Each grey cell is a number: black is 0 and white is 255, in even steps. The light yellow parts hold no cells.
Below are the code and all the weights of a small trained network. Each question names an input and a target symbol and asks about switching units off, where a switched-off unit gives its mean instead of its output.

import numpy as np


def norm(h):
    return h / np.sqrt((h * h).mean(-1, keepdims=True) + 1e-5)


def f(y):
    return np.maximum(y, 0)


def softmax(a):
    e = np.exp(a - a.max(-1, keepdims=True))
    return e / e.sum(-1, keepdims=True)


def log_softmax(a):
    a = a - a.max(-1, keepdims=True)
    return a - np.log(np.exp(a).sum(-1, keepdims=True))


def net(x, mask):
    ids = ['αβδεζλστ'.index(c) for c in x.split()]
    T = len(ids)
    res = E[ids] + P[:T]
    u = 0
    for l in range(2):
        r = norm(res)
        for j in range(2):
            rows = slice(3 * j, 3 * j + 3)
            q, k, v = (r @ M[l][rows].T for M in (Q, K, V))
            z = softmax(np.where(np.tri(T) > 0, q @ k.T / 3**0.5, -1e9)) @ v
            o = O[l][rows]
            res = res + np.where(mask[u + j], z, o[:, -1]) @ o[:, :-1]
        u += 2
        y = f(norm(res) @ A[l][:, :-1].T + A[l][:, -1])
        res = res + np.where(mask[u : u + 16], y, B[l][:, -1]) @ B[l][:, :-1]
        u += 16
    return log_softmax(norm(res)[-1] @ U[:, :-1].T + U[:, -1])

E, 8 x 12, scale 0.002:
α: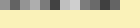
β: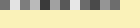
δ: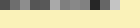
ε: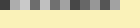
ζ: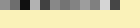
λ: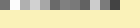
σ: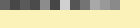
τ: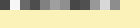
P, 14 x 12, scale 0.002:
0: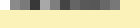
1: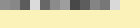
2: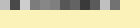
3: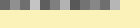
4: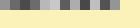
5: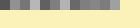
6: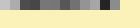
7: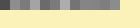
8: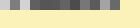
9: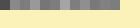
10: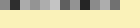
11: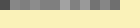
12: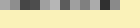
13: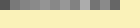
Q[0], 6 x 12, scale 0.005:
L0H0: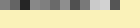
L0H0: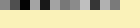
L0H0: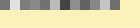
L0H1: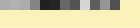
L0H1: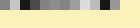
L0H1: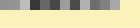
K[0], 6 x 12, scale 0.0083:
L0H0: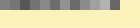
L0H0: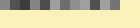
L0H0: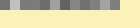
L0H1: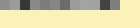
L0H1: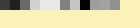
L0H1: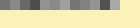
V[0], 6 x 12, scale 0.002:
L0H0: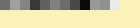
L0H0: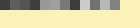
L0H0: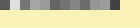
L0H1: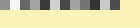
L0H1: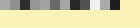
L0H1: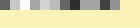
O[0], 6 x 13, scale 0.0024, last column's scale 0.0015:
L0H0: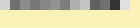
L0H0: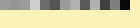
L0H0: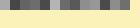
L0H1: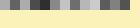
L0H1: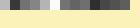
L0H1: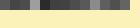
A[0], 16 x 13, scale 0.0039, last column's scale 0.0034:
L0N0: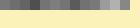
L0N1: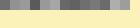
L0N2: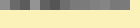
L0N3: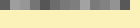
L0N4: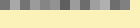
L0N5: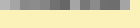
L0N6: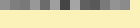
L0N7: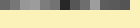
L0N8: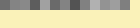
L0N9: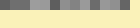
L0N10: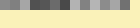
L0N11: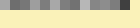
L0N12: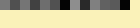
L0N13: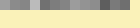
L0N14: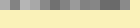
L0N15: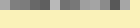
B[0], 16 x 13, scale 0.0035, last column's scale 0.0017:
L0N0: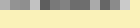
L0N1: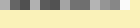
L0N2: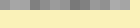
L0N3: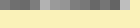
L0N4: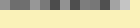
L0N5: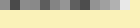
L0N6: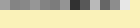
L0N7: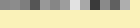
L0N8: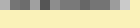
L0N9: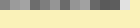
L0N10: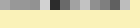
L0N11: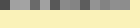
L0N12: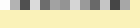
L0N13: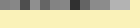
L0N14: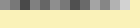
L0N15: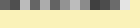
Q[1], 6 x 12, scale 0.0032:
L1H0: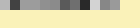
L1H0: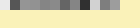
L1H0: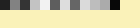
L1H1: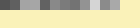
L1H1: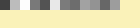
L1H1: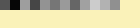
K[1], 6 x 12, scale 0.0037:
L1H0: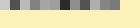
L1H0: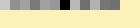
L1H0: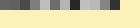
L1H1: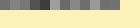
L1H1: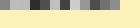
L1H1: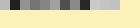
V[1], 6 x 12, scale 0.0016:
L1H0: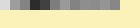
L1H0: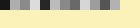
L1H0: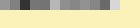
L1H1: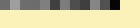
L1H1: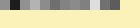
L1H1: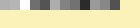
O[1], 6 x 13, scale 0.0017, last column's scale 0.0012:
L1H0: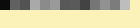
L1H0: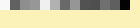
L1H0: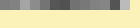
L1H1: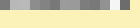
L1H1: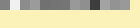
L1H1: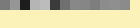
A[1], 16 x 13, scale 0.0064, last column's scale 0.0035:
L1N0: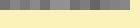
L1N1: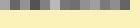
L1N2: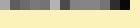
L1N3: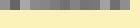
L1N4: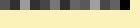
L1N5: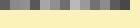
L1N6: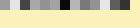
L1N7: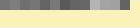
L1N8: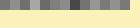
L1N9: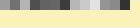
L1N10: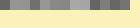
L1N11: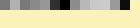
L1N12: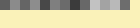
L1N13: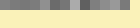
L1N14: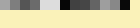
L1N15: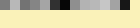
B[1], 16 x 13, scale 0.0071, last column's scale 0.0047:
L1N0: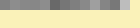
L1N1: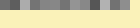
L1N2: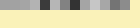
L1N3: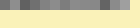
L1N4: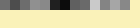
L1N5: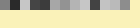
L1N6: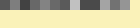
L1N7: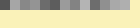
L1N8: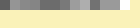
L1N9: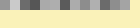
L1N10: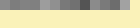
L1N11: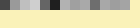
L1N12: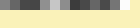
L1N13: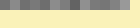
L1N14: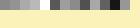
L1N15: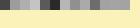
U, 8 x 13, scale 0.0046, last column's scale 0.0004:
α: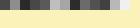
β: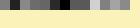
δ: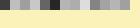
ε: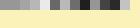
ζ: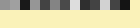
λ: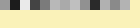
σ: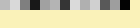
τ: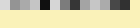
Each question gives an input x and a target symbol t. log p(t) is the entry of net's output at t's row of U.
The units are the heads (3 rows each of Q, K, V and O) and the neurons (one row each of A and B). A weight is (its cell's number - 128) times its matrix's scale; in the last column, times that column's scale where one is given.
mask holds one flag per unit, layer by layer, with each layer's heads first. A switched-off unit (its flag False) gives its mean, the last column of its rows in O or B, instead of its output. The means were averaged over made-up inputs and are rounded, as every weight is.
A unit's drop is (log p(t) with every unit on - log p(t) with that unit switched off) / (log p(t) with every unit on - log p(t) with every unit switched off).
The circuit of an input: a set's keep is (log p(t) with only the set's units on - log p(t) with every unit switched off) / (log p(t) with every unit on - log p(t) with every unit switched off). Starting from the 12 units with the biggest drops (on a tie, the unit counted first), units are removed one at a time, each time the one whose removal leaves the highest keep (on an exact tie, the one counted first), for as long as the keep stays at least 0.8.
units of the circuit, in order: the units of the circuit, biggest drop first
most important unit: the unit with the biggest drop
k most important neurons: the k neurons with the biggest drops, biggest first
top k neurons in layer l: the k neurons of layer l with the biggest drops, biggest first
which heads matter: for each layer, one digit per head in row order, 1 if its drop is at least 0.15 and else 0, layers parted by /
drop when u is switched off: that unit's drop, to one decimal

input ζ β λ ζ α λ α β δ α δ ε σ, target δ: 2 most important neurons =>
[L0N10, L1N11]
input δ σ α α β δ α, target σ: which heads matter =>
01 / 00
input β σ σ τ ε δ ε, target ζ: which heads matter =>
01 / 00
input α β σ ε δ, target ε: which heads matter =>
01 / 00
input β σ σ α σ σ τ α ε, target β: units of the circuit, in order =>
[L0H1, L1N4]
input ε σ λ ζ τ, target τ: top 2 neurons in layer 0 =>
[L0N12, L0N15]
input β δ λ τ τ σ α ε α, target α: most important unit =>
L1N12
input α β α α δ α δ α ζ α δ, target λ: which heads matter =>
01 / 00
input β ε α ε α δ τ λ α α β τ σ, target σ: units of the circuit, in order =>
[L0H1, L1N9]
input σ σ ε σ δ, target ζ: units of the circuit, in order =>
[L0H1, L0N12]
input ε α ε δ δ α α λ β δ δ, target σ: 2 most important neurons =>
[L0N10, L1N9]
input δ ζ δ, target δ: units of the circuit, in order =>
[L0H1, L0N10]
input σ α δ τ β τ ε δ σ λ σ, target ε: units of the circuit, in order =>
[L0H1, L1N14]
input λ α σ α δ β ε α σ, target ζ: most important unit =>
L0H1
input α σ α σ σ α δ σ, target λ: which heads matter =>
11 / 00
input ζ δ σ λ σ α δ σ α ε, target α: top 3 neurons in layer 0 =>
[L0N1, L0N15, L0N8]
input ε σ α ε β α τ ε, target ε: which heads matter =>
11 / 00
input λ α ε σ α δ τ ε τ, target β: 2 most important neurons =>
[L1N4, L0N15]
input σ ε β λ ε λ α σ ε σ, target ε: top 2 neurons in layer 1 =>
[L1N8, L1N12]
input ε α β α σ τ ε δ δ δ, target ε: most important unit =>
L0H0
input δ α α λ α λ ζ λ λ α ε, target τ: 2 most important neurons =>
[L0N12, L1N2]
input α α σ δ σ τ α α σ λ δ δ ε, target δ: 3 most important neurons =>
[L0N10, L1N11, L1N15]
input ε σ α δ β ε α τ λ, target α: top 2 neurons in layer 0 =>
[L0N5, L0N14]
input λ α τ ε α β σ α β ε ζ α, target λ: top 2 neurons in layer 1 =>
[L1N5, L1N12]
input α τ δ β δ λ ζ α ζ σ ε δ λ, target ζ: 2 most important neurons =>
[L0N12, L1N6]
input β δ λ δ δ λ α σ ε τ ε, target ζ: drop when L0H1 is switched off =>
1.0
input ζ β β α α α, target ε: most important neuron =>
[L0N1]
